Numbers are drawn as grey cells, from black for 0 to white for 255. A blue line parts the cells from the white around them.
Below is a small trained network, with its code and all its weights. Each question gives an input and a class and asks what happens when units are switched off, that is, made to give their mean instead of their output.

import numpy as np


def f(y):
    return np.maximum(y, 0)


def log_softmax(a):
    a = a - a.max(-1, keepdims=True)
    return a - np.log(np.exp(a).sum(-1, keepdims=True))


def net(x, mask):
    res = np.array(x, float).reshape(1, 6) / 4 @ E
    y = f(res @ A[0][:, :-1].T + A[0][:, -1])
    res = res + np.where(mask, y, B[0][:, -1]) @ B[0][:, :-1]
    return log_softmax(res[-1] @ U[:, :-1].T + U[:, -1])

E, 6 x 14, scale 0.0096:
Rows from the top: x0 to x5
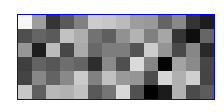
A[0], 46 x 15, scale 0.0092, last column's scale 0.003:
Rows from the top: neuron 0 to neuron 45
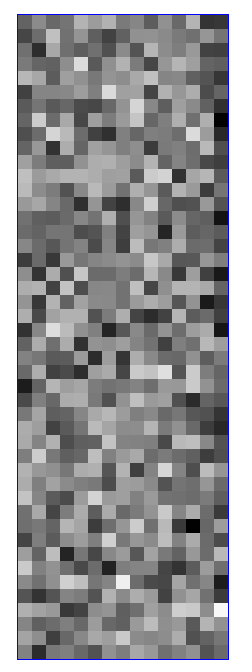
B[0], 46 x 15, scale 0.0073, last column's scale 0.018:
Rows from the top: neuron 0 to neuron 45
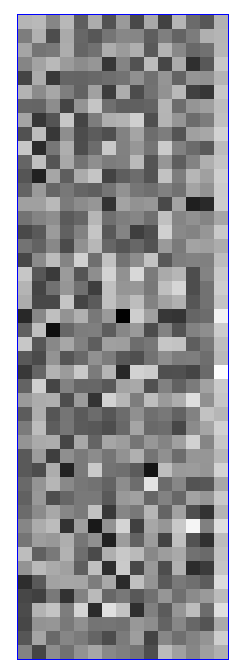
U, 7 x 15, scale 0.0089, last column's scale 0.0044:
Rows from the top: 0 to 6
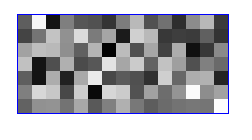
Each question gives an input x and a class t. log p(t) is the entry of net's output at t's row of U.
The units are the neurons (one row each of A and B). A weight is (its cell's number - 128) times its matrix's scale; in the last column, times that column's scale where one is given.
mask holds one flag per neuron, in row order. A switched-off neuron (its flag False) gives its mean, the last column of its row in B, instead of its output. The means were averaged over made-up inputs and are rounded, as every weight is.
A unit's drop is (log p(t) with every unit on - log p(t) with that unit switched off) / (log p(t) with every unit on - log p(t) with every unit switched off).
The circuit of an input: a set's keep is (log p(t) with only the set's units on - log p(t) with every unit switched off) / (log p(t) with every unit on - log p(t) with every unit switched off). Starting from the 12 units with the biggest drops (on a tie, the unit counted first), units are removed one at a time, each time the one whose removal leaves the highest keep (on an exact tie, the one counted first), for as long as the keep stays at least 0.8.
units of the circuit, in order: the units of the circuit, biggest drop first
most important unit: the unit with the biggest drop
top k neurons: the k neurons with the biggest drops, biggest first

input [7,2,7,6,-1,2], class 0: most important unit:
neuron 29
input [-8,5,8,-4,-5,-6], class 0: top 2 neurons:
(neuron 22; neuron 8)
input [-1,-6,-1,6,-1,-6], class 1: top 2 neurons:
(neuron 25; neuron 36)
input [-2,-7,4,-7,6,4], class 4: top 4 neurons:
(neuron 11; neuron 32; neuron 36; neuron 27)
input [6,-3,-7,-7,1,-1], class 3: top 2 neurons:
(neuron 19; neuron 7)
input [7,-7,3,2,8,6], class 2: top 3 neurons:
(neuron 3; neuron 5; neuron 0)
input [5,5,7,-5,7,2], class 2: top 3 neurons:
(neuron 3; neuron 0; neuron 5)
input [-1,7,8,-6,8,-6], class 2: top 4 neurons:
(neuron 37; neuron 35; neuron 0; neuron 5)
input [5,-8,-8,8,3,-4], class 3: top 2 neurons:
(neuron 19; neuron 7)
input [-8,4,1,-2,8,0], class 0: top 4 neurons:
(neuron 26; neuron 22; neuron 8; neuron 39)
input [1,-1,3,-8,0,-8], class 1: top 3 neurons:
(neuron 25; neuron 17; neuron 15)
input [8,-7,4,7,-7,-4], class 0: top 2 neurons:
(neuron 29; neuron 10)
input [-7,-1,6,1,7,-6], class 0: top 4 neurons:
(neuron 26; neuron 8; neuron 22; neuron 1)
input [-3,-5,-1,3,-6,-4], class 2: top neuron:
(neuron 13)
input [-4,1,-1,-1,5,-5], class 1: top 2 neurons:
(neuron 25; neuron 39)
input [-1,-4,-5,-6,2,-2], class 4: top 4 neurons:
(neuron 11; neuron 32; neuron 20; neuron 18)
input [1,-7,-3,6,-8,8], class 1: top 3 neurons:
(neuron 21; neuron 40; neuron 5)
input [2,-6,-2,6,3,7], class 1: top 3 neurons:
(neuron 21; neuron 40; neuron 36)
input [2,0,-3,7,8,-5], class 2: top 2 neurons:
(neuron 37; neuron 5)
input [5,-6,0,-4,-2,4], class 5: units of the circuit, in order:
(neuron 42)
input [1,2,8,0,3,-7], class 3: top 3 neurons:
(neuron 20; neuron 18; neuron 21)
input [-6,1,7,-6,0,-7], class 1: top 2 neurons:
(neuron 25; neuron 17)
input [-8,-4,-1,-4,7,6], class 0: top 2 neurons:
(neuron 8; neuron 26)
